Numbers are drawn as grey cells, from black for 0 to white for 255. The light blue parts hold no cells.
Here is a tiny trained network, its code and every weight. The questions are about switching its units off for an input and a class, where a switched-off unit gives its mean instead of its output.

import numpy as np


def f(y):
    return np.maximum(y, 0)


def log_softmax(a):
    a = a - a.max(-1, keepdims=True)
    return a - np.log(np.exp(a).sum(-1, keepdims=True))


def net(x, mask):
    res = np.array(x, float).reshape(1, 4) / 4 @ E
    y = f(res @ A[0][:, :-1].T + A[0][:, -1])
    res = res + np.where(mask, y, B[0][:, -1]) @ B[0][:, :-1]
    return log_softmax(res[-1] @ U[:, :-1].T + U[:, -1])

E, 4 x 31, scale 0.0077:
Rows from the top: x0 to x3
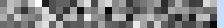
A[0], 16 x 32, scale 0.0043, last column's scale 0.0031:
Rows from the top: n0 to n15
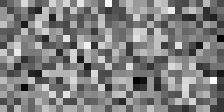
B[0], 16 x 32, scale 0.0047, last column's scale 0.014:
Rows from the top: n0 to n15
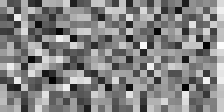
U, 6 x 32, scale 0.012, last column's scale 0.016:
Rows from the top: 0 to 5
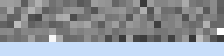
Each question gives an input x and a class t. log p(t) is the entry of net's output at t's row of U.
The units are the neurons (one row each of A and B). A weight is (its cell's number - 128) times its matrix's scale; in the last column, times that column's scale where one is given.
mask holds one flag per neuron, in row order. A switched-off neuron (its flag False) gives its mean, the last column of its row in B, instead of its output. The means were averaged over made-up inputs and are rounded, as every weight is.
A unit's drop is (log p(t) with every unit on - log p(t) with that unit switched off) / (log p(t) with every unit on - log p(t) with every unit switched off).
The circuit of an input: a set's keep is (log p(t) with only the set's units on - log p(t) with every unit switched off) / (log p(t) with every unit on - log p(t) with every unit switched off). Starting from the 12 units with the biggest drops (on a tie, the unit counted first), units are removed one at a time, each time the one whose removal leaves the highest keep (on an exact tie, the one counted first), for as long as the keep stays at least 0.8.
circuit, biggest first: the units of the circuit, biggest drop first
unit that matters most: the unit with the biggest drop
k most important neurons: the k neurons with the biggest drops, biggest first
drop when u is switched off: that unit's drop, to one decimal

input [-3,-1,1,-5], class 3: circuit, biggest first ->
(n11)
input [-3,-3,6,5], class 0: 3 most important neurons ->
(n7; n15; n11)
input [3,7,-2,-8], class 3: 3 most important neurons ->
(n11; n0; n5)
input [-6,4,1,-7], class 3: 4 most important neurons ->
(n11; n6; n3; n0)
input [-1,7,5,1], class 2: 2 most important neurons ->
(n12; n8)
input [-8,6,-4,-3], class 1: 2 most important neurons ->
(n1; n10)
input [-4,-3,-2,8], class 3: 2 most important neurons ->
(n2; n4)
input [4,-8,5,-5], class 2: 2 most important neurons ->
(n0; n5)
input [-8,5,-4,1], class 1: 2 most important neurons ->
(n1; n10)
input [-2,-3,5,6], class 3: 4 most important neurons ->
(n4; n2; n9; n14)
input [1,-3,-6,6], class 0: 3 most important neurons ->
(n9; n14; n11)
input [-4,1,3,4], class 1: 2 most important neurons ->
(n11; n10)
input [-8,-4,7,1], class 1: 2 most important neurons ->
(n10; n1)
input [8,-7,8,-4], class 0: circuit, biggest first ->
(n7)
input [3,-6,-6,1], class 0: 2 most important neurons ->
(n9; n14)
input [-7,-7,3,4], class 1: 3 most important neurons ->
(n10; n1; n12)
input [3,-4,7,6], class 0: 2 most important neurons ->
(n7; n15)
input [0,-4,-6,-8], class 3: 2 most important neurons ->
(n11; n7)
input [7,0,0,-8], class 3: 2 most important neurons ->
(n11; n1)
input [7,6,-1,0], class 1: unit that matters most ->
n6
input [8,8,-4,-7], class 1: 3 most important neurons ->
(n6; n0; n5)
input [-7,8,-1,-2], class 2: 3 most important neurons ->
(n12; n8; n6)
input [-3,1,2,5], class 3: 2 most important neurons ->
(n2; n6)
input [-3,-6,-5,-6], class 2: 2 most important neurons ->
(n0; n5)
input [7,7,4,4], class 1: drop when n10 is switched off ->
-0.1
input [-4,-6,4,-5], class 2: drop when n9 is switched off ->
0.2
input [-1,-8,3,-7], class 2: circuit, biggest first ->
(n0)
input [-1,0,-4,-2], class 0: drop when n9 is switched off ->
0.1
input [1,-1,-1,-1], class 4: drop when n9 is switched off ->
0.2
